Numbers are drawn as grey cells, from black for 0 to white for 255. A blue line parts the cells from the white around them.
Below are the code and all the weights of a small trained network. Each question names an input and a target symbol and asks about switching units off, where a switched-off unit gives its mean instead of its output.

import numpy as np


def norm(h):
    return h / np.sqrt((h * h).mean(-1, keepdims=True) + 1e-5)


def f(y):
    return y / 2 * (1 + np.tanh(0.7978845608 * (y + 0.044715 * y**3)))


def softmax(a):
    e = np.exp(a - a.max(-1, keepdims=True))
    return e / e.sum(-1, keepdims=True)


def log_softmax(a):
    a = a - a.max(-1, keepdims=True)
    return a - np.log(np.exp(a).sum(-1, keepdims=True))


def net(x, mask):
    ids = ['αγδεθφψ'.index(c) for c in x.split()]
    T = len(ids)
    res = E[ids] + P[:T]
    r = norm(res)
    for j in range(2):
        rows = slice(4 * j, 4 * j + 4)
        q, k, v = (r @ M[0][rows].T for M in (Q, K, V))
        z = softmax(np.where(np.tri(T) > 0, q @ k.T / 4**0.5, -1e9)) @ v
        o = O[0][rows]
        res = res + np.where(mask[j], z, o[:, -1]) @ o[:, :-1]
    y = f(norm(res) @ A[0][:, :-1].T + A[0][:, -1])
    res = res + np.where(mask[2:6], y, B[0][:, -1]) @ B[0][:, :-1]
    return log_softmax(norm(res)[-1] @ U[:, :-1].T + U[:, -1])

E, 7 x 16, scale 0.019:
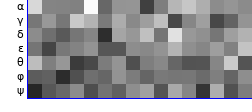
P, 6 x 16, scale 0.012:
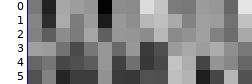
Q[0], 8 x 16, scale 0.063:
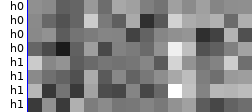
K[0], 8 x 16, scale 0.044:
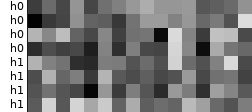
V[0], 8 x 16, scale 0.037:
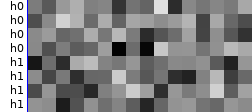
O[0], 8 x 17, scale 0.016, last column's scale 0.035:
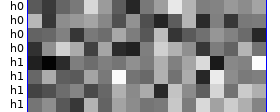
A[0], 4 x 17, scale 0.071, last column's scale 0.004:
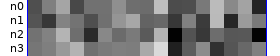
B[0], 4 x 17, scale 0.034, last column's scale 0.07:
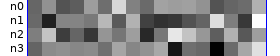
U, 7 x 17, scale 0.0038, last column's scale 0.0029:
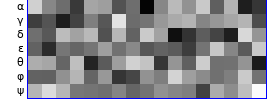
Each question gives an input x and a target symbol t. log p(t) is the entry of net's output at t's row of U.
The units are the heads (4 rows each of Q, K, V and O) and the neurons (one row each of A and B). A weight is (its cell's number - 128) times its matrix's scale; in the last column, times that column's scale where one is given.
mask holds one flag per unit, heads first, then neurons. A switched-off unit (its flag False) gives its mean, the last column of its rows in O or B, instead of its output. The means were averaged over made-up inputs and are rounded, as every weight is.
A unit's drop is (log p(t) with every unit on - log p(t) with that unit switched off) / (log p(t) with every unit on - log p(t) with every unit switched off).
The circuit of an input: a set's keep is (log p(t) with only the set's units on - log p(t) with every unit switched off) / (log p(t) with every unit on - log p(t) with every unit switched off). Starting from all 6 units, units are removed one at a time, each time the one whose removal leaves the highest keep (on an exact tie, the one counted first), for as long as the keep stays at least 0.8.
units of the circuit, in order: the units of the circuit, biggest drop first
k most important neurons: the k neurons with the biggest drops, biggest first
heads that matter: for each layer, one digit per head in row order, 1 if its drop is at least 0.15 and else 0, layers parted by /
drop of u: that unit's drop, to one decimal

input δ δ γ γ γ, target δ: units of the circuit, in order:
[h1; n3]
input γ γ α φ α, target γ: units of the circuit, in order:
[h1]
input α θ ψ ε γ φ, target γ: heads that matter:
01
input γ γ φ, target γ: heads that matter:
01
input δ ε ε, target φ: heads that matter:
10
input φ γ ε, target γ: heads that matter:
11
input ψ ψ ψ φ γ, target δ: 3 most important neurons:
[n3; n1; n2]
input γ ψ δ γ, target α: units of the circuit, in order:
[h0; h1]
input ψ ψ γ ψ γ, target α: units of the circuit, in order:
[n2; h1]
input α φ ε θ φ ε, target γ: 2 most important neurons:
[n0; n1]
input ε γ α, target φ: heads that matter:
10
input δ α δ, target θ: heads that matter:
10
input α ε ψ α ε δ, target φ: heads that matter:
11
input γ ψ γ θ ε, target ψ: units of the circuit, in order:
[h1]
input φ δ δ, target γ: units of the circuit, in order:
[h0; h1]
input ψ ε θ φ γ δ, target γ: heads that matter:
01
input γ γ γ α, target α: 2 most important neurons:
[n3; n1]
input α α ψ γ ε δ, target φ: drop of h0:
0.3
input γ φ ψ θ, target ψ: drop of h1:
0.5
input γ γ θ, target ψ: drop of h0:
-0.1
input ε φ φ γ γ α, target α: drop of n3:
0.4
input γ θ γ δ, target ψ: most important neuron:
[n1]
